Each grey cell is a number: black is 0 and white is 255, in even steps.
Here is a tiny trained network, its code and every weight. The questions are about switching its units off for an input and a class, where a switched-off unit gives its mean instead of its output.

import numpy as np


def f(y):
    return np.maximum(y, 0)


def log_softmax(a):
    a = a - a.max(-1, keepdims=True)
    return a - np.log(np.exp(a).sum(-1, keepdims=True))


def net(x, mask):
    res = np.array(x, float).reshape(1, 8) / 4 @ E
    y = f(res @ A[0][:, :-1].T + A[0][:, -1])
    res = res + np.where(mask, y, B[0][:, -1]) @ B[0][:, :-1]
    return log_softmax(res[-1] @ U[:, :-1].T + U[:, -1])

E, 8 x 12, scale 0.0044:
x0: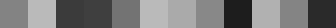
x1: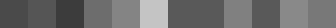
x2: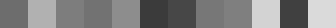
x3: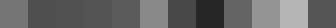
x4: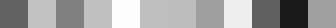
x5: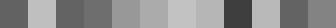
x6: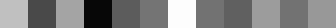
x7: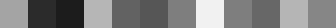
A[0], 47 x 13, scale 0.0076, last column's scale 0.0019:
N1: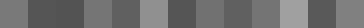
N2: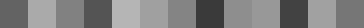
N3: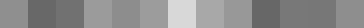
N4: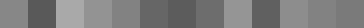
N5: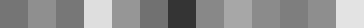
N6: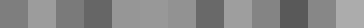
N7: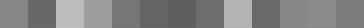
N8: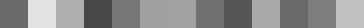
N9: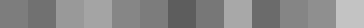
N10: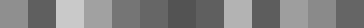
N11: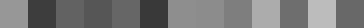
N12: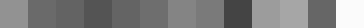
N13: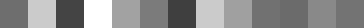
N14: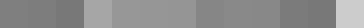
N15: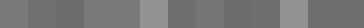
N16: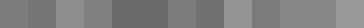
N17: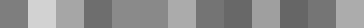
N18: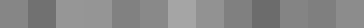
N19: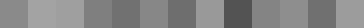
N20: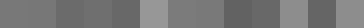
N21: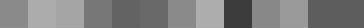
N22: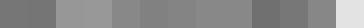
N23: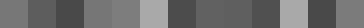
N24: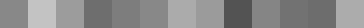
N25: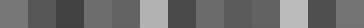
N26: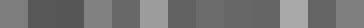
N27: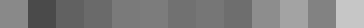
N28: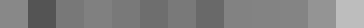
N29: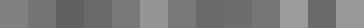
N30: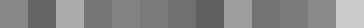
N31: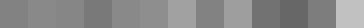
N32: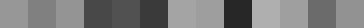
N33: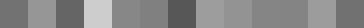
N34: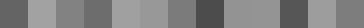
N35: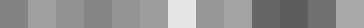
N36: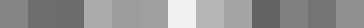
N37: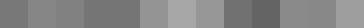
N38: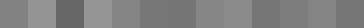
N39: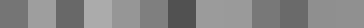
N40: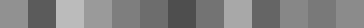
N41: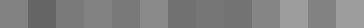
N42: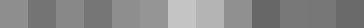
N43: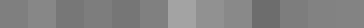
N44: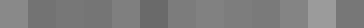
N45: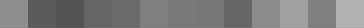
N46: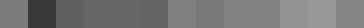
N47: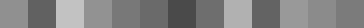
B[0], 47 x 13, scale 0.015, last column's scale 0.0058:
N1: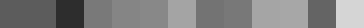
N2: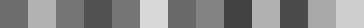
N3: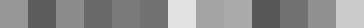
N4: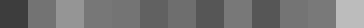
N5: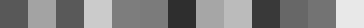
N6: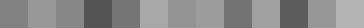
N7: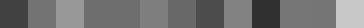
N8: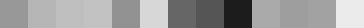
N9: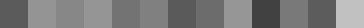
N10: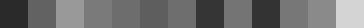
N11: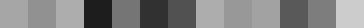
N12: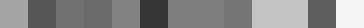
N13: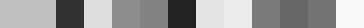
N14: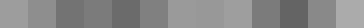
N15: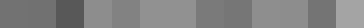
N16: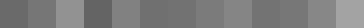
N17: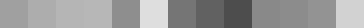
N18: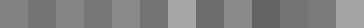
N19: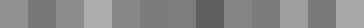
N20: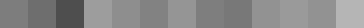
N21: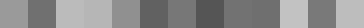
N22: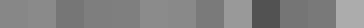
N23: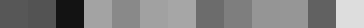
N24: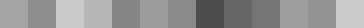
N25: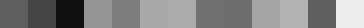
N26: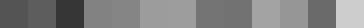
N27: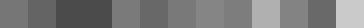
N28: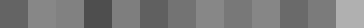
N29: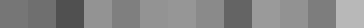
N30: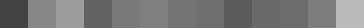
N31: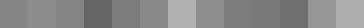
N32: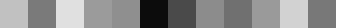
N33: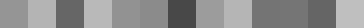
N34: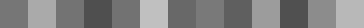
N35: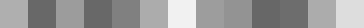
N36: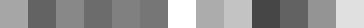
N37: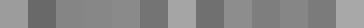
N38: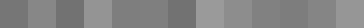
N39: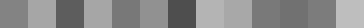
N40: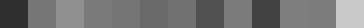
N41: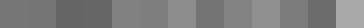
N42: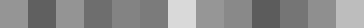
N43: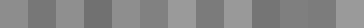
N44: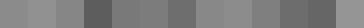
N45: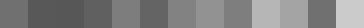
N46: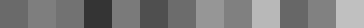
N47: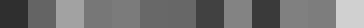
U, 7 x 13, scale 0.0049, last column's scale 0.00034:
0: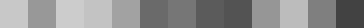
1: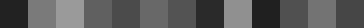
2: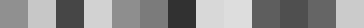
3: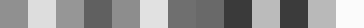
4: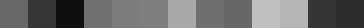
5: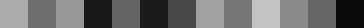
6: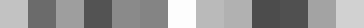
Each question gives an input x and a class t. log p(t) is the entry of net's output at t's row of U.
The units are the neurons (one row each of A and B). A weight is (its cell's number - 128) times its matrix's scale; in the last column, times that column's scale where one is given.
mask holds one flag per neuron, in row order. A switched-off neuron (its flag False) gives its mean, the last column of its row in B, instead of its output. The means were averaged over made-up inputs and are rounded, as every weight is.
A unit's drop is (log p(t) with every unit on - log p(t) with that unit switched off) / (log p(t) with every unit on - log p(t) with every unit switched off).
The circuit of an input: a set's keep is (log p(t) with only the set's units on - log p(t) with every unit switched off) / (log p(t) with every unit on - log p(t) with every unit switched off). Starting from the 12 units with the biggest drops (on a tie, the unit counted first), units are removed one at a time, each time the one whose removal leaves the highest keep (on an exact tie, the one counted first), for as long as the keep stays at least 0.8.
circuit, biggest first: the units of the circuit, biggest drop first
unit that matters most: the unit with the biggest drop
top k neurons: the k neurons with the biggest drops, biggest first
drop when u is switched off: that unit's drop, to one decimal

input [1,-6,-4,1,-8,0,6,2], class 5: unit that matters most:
N32
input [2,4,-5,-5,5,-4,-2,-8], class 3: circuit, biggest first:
[N2 N34]
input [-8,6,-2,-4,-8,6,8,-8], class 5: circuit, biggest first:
[N11 N32]
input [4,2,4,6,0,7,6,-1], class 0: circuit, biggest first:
[N32 N8]
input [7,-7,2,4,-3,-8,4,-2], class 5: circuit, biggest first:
[N32 N11]
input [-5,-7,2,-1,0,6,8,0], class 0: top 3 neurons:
[N32 N8 N17]
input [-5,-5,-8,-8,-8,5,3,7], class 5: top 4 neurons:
[N32 N11 N12 N46]
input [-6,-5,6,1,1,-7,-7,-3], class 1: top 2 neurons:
[N10 N47]
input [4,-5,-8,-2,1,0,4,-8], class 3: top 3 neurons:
[N8 N17 N2]
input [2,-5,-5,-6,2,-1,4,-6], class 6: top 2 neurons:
[N35 N36]
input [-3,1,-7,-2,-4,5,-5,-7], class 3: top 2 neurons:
[N32 N12]
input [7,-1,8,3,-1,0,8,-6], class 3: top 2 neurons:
[N2 N34]
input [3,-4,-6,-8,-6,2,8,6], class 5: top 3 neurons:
[N32 N12 N11]
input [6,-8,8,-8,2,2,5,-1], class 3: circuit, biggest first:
[N8]
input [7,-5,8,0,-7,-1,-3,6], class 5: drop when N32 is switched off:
0.3
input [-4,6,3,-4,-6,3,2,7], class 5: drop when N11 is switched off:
0.4
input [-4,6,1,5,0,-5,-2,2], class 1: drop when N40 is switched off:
0.2
